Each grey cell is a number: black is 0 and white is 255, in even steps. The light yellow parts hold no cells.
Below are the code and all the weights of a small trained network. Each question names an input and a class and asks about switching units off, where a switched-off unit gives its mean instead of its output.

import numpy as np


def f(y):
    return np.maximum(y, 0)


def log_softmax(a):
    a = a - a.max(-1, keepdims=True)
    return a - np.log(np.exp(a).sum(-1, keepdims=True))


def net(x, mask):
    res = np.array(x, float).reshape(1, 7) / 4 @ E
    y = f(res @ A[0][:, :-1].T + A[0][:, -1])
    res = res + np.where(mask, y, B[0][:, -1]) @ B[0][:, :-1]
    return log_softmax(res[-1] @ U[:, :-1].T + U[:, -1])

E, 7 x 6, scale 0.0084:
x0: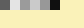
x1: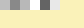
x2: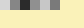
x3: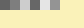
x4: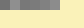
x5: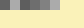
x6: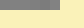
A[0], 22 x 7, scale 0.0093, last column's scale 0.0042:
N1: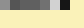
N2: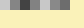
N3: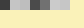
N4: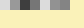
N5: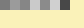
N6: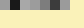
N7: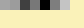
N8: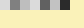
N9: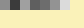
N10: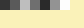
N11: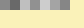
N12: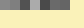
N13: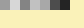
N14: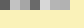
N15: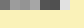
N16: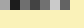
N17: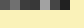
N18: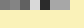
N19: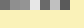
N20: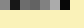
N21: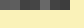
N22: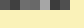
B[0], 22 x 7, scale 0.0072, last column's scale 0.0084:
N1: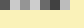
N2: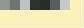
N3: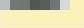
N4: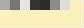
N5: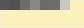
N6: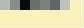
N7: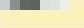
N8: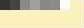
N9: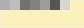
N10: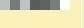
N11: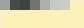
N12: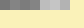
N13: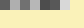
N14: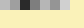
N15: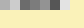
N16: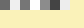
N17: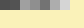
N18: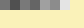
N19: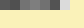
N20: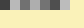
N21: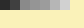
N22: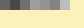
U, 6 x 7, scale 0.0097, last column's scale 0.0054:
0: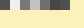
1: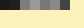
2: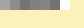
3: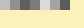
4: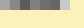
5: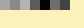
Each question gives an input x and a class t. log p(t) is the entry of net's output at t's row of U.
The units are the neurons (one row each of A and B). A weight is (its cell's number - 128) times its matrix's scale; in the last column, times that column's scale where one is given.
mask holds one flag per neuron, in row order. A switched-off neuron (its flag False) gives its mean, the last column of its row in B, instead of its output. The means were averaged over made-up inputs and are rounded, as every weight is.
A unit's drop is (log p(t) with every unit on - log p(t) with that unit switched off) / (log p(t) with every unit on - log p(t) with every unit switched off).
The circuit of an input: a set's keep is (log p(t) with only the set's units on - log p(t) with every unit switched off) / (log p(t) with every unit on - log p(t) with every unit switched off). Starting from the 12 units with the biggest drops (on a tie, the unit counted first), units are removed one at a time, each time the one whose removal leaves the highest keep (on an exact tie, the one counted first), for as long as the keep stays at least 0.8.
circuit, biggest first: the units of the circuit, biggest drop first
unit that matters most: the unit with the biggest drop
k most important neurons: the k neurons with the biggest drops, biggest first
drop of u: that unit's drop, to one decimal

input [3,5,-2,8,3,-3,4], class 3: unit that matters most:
N14
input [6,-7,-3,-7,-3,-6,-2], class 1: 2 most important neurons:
N21, N17
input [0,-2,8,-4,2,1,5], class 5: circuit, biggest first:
N4, N2
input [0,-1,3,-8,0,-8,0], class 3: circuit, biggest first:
N7, N12
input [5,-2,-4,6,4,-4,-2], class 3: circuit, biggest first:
N14, N16
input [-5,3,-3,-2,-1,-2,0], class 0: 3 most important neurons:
N16, N1, N20
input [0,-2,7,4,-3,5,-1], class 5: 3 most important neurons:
N4, N2, N7
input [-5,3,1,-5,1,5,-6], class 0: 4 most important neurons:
N16, N1, N11, N20
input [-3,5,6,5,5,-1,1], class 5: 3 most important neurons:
N4, N2, N7
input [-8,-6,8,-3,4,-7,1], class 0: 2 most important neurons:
N16, N20
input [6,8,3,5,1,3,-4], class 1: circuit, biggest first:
N8, N5
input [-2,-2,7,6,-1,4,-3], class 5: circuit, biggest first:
N4, N2
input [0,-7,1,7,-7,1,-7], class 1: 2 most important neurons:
N17, N7
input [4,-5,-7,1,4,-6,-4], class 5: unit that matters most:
N10
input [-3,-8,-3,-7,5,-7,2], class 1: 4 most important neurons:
N21, N17, N22, N14
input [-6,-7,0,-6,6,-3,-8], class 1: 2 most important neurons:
N21, N17
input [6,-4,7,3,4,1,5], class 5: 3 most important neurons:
N4, N2, N16
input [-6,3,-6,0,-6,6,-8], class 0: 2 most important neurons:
N16, N1
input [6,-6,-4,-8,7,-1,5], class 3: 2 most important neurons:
N7, N15
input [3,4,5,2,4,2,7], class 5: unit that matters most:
N4
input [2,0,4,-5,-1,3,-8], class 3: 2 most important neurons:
N7, N12
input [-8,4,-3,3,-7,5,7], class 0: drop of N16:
0.3
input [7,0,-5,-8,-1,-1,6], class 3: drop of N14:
-0.1
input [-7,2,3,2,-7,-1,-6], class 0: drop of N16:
0.3
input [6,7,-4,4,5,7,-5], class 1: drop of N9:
0.2
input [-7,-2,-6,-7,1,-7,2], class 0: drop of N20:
0.3
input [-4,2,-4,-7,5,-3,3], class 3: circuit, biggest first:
N7
